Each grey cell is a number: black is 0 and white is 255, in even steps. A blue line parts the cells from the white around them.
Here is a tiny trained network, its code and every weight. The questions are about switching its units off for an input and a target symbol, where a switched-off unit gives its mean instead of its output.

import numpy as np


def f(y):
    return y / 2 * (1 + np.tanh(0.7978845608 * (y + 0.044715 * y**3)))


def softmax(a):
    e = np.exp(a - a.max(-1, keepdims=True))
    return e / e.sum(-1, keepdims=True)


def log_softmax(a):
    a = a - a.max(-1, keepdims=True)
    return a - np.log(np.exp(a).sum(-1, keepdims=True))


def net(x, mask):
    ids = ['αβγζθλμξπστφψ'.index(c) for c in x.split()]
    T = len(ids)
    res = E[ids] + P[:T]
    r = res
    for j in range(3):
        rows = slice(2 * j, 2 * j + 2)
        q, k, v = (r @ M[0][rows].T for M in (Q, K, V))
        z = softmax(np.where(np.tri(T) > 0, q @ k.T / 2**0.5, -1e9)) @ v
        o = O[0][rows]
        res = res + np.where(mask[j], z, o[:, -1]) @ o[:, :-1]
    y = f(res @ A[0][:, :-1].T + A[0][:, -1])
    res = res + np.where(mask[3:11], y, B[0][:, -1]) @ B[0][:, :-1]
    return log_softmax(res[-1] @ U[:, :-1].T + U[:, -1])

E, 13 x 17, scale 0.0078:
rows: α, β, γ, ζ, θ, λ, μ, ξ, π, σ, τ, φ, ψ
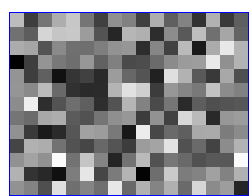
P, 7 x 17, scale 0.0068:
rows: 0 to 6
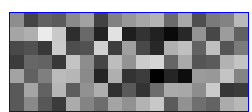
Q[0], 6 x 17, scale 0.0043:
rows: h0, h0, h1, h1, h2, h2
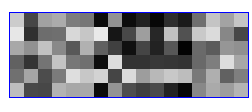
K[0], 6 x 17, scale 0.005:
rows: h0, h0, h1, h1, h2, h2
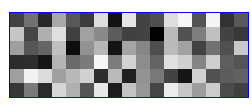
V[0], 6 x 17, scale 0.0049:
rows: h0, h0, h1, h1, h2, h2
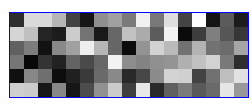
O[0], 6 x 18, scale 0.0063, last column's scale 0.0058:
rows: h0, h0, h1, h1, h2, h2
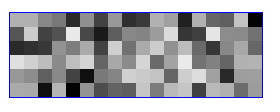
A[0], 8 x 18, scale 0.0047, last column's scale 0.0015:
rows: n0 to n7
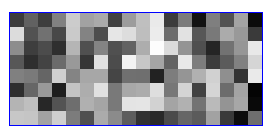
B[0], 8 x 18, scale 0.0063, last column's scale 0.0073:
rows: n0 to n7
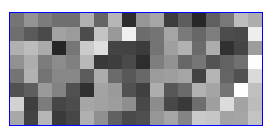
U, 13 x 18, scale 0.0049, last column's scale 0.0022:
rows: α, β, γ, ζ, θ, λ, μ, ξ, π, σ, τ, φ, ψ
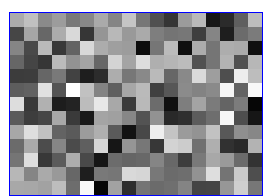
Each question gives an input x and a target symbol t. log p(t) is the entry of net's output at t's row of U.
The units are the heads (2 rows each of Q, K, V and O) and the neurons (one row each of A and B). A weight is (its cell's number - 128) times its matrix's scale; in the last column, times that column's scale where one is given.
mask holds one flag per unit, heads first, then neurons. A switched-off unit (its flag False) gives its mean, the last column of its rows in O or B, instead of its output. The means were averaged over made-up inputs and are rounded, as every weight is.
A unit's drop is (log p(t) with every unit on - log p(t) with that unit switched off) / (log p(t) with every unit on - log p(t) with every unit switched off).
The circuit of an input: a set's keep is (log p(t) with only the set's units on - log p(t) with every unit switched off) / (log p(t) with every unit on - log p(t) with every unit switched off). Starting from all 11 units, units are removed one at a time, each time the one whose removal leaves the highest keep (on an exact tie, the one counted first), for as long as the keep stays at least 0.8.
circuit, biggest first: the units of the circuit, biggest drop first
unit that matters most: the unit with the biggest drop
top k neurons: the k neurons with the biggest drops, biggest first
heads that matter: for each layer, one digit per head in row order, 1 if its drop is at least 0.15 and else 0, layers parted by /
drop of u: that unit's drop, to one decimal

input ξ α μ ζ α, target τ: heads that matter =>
100
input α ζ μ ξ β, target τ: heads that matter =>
100
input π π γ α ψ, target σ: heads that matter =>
101
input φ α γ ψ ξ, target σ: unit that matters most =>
h0
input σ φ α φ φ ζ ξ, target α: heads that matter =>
001
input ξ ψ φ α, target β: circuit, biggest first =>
(n1, n7)
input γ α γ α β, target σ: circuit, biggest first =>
(n4, h2, h0)
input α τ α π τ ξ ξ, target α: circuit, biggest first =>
(h0, n7, n3, n1)
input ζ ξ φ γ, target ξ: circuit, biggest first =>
(n6, n5, h0)
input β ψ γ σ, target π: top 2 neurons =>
(n2, n1)
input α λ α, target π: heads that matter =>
010
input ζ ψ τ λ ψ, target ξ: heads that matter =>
010
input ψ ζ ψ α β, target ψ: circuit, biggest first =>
(h0, h1)
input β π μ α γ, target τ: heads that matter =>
100
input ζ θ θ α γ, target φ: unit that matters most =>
h2
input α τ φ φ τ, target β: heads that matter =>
111
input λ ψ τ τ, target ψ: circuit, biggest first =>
(n0, h2)
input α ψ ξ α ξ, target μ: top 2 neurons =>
(n7, n1)
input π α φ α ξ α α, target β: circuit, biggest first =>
(n1, n7, h0)
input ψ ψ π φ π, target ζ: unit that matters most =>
h1
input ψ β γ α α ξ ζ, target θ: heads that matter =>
000
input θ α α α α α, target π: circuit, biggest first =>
(n7, n1)
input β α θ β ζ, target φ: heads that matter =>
011
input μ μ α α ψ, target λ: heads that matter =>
101
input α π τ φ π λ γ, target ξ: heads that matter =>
100
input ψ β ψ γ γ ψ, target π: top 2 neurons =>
(n1, n7)
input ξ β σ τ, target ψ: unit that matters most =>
n1
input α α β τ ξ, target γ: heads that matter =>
111
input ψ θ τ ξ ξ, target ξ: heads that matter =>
010
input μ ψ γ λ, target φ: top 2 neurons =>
(n3, n6)
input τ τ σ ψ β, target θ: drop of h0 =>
0.4
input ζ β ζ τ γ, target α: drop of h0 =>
0.4
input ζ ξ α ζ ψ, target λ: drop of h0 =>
0.2
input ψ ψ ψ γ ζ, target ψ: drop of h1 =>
0.3
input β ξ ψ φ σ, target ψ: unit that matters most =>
h0
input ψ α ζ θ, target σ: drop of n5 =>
0.0
